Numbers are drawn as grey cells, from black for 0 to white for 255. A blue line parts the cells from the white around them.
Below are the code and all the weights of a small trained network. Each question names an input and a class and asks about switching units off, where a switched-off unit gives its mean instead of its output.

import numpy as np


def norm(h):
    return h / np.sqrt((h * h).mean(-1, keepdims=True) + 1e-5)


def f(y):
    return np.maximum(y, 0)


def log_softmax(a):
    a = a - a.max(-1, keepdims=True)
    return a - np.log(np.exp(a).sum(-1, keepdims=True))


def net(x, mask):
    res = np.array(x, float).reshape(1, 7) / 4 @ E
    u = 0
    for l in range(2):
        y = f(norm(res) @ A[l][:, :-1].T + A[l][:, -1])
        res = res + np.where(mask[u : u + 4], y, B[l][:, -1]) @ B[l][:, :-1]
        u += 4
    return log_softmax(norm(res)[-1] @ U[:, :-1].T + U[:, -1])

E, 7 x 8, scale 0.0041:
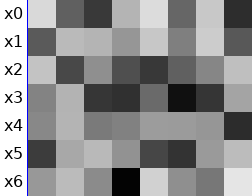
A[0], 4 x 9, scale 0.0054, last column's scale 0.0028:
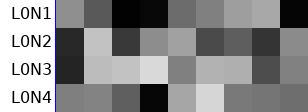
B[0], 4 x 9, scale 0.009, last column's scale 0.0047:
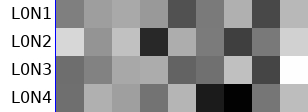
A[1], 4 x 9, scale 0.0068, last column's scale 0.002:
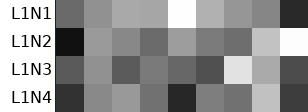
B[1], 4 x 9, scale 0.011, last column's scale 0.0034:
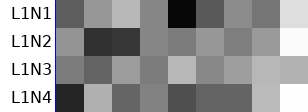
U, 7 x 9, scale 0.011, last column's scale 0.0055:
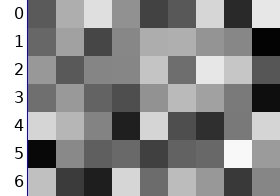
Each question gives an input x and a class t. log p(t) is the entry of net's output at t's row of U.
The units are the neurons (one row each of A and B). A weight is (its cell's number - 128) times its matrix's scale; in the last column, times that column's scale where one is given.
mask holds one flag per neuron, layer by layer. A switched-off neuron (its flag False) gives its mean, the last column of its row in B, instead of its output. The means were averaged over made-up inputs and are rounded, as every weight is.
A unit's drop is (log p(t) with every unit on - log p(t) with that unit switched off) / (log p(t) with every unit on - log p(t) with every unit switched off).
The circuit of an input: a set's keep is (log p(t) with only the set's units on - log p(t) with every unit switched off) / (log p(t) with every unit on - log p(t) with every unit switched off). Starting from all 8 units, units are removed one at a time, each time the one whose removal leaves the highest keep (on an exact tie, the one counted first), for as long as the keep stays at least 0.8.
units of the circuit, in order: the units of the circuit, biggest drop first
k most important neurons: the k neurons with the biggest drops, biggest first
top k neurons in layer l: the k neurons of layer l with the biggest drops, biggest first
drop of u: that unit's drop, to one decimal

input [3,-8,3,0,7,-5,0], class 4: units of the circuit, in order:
[L0N4]
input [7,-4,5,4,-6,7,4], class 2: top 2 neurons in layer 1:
[L1N3; L1N1]
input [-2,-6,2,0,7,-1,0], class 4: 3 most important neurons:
[L0N4; L0N3; L1N1]
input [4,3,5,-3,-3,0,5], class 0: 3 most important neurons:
[L1N1; L0N2; L1N4]
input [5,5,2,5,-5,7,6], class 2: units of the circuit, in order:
[L1N3; L0N4; L1N4]
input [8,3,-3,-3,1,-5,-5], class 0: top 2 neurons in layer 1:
[L1N1; L1N2]
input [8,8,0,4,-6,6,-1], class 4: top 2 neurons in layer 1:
[L1N4; L1N3]
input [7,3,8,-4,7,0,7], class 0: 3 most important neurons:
[L1N1; L0N2; L1N2]
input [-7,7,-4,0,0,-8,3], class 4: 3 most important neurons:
[L0N4; L1N4; L1N2]
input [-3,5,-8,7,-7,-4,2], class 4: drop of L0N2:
0.2
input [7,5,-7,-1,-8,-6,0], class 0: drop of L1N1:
0.9
